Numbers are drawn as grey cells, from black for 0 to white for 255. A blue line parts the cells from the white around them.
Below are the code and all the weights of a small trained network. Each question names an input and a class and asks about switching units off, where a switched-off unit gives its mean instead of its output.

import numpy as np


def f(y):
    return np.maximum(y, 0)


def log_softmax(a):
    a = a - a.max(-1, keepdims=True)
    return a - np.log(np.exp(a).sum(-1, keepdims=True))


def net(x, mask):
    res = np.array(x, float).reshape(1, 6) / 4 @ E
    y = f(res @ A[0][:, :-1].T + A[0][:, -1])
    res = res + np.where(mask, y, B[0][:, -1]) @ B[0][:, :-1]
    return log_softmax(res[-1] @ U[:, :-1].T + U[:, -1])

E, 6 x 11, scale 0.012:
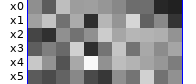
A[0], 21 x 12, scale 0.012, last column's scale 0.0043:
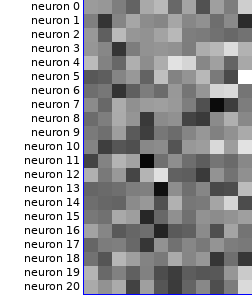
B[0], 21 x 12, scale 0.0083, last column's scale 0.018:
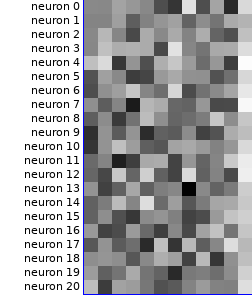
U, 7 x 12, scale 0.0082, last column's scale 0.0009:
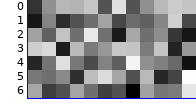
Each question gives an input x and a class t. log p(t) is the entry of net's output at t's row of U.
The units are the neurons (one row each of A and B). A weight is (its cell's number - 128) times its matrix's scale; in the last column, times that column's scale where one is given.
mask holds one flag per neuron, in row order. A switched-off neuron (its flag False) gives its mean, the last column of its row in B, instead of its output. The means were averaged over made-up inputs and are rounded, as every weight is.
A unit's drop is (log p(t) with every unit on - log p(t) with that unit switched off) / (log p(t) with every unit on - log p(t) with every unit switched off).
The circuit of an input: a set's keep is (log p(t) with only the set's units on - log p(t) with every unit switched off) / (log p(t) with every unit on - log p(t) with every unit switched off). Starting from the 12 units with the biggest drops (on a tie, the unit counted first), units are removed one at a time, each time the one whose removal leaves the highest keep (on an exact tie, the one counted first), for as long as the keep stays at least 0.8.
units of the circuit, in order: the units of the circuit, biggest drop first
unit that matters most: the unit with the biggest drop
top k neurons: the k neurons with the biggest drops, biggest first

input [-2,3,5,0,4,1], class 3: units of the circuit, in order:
(neuron 4)
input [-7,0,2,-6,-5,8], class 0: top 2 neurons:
(neuron 6; neuron 10)
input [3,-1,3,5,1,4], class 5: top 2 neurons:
(neuron 18; neuron 5)
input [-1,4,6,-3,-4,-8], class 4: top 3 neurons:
(neuron 17; neuron 5; neuron 20)
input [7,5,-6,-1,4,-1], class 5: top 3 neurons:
(neuron 7; neuron 4; neuron 2)
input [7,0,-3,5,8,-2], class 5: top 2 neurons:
(neuron 7; neuron 18)
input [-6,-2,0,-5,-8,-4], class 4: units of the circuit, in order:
(neuron 12; neuron 10)
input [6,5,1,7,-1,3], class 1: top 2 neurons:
(neuron 11; neuron 15)
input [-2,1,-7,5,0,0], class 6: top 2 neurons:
(neuron 16; neuron 5)
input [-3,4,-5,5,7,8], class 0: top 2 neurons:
(neuron 14; neuron 6)
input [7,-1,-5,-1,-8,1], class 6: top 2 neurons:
(neuron 13; neuron 20)
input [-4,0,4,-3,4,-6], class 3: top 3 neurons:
(neuron 4; neuron 7; neuron 3)
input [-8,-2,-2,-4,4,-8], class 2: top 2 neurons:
(neuron 0; neuron 12)
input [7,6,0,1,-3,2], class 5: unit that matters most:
neuron 7
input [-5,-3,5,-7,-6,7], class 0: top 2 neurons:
(neuron 6; neuron 10)
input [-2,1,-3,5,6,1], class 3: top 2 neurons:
(neuron 4; neuron 10)
